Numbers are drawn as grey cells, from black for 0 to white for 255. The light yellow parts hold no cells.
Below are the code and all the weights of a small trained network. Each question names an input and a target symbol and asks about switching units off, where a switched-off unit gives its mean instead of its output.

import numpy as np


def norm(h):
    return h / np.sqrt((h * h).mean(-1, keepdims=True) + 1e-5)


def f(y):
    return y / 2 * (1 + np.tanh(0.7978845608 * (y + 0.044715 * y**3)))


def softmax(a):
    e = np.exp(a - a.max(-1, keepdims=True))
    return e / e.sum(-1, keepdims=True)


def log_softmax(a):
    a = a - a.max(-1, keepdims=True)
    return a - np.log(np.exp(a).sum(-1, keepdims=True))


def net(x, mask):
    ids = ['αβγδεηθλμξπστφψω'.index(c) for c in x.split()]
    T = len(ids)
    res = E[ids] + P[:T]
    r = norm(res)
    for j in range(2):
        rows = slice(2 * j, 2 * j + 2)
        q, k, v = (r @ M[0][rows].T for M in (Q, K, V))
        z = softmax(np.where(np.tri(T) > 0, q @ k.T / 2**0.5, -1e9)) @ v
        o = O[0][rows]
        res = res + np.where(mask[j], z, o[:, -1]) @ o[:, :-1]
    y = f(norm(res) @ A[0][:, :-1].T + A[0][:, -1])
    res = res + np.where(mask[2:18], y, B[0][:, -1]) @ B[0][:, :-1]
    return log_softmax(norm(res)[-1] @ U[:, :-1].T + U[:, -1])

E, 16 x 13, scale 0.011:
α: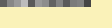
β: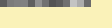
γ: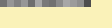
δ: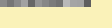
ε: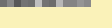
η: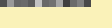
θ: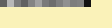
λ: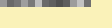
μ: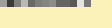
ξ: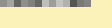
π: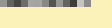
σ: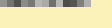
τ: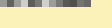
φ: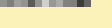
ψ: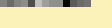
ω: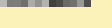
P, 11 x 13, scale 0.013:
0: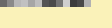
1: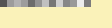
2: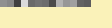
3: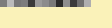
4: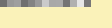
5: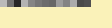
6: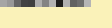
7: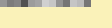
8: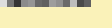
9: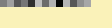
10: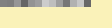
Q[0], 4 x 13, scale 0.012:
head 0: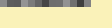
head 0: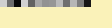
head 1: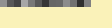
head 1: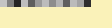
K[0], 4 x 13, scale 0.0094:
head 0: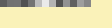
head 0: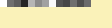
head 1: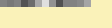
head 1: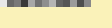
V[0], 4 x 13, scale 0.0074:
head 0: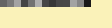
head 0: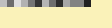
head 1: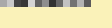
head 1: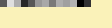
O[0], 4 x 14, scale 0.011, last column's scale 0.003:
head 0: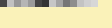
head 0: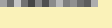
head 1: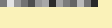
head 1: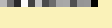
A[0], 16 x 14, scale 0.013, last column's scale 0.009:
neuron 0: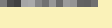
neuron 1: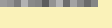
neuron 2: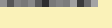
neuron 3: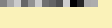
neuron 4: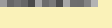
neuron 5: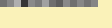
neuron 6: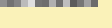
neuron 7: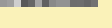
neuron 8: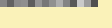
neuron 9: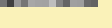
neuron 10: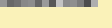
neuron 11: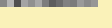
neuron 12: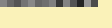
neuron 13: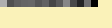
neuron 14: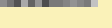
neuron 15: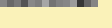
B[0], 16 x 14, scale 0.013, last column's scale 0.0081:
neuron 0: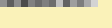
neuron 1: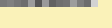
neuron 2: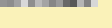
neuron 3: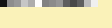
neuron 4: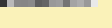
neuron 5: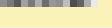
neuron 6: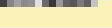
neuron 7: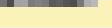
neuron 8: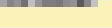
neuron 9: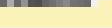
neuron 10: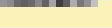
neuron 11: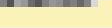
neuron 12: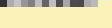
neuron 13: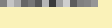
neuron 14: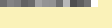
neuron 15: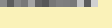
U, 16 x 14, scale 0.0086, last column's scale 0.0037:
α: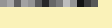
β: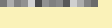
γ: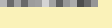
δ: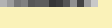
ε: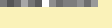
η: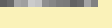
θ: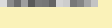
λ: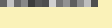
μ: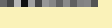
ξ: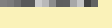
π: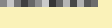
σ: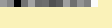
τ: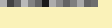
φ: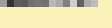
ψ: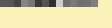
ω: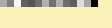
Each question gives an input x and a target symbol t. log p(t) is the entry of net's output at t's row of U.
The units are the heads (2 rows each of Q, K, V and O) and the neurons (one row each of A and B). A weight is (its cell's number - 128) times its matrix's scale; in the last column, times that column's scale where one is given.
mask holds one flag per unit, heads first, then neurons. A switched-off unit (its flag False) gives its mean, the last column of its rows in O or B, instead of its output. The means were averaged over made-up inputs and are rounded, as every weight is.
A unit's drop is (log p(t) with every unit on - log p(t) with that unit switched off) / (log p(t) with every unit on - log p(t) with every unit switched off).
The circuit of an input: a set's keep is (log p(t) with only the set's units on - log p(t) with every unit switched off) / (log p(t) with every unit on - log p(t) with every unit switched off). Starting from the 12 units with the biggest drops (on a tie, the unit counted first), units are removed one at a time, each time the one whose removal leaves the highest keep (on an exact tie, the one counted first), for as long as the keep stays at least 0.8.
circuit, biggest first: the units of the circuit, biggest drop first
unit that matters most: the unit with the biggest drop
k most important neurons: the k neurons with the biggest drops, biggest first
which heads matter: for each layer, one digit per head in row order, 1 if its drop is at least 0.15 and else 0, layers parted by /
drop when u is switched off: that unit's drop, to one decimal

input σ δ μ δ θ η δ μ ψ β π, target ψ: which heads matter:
01
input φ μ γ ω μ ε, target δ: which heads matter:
01
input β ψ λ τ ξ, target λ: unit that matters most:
head 1
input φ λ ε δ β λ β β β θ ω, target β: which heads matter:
11
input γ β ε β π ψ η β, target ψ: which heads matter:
01
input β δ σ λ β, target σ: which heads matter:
10
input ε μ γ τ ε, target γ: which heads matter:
01
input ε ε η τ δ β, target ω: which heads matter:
10
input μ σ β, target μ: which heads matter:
10
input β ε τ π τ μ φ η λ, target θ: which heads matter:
11
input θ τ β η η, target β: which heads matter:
10
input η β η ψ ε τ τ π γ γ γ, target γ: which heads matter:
01
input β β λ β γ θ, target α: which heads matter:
11
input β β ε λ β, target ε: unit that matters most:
head 0
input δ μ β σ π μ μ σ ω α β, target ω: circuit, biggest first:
(head 1; neuron 3; head 0)
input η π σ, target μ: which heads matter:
10
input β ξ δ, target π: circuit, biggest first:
(head 0; neuron 13)
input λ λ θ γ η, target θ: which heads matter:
01
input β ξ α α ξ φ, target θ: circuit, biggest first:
(head 1; neuron 13; head 0)
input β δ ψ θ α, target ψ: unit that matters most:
head 1
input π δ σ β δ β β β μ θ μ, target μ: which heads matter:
01
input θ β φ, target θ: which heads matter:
11
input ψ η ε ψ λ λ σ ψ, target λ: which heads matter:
01
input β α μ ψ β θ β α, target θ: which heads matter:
01
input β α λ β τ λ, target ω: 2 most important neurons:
(neuron 2; neuron 13)
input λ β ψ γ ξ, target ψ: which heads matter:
01
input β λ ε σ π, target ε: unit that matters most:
head 0
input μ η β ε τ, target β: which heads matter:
10
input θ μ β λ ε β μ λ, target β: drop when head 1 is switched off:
0.1
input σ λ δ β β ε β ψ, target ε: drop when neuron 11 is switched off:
0.2
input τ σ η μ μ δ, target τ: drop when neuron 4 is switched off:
0.0
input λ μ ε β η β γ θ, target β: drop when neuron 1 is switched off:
0.1
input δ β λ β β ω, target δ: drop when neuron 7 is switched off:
0.1
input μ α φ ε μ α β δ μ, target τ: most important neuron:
(neuron 15)
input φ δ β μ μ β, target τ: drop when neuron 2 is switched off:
0.3
